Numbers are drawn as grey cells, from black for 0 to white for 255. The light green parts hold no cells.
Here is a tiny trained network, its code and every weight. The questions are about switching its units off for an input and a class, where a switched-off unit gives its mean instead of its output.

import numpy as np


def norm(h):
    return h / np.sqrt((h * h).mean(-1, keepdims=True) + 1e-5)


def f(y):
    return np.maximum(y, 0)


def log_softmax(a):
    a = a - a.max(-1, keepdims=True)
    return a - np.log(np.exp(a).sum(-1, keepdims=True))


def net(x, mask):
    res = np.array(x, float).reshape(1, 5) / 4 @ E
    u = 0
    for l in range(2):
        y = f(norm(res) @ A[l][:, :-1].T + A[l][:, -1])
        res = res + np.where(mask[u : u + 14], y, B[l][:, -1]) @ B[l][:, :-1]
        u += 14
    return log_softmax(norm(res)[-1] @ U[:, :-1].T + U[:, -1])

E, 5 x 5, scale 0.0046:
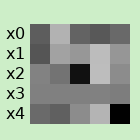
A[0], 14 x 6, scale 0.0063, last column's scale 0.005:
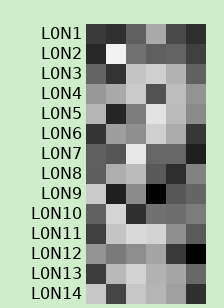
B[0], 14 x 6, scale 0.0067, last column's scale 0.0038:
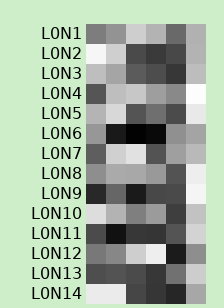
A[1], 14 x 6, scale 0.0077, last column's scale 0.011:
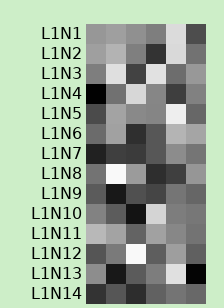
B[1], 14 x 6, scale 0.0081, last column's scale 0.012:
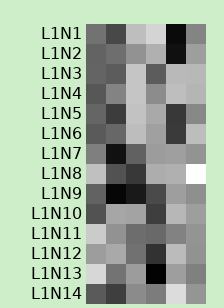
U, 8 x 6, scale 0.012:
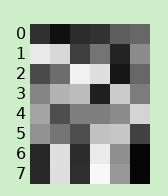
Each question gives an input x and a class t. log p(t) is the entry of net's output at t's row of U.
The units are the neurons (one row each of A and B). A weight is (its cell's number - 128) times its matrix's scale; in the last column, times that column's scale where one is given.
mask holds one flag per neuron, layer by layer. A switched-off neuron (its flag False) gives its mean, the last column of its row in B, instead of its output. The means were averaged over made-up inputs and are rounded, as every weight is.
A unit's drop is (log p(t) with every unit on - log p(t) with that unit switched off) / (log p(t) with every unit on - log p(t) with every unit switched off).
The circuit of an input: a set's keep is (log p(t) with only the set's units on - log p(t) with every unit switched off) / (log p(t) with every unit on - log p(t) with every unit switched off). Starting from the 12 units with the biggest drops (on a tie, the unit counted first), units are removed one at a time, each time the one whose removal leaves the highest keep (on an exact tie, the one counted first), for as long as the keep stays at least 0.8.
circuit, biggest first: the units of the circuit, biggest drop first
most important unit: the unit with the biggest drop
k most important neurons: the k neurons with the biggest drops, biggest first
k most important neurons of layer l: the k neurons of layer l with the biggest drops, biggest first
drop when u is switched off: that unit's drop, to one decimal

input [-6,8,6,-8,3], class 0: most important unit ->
L0N6
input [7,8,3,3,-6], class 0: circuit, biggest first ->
L0N6, L1N6
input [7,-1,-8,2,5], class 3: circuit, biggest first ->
L0N7, L1N6
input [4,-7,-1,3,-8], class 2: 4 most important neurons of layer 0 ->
L0N11, L0N4, L0N13, L0N6
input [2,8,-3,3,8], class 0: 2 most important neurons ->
L0N11, L0N13
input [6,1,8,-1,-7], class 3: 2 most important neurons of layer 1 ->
L1N3, L1N10
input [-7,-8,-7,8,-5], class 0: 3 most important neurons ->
L0N9, L0N8, L0N10
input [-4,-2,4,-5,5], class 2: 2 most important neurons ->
L0N1, L1N8
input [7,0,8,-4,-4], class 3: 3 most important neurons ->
L1N3, L1N10, L0N5
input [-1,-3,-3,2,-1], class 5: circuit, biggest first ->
L0N4, L1N8
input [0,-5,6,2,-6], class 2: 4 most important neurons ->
L1N6, L1N2, L1N8, L0N11
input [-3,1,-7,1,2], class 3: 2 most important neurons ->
L0N7, L1N4
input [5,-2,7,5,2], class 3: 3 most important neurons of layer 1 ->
L1N3, L1N10, L1N8
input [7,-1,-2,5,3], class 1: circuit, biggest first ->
L0N2
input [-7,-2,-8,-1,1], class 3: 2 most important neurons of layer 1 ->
L1N4, L1N12
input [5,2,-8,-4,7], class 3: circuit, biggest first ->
L0N7, L1N6, L1N2
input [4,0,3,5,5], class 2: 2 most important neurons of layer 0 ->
L0N1, L0N5
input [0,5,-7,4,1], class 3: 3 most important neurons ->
L0N7, L0N9, L0N4
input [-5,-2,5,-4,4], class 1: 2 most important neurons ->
L0N5, L1N4
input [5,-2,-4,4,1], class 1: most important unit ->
L0N2
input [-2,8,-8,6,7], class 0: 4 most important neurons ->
L0N11, L0N13, L0N4, L0N10
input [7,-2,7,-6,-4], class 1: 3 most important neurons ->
L0N10, L1N4, L0N9
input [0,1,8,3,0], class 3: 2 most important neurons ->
L1N3, L1N10
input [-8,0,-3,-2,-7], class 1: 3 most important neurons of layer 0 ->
L0N14, L0N3, L0N5
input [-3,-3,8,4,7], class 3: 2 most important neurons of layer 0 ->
L0N8, L0N11
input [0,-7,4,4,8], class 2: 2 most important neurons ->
L0N1, L0N11
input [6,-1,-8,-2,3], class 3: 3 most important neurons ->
L1N4, L0N7, L0N5
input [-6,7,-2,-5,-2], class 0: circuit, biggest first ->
L0N11
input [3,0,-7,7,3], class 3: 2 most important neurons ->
L1N4, L0N7
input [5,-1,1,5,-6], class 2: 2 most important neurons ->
L1N2, L0N5
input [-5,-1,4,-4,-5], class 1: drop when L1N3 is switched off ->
-0.1
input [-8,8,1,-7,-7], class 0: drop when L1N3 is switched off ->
-0.1
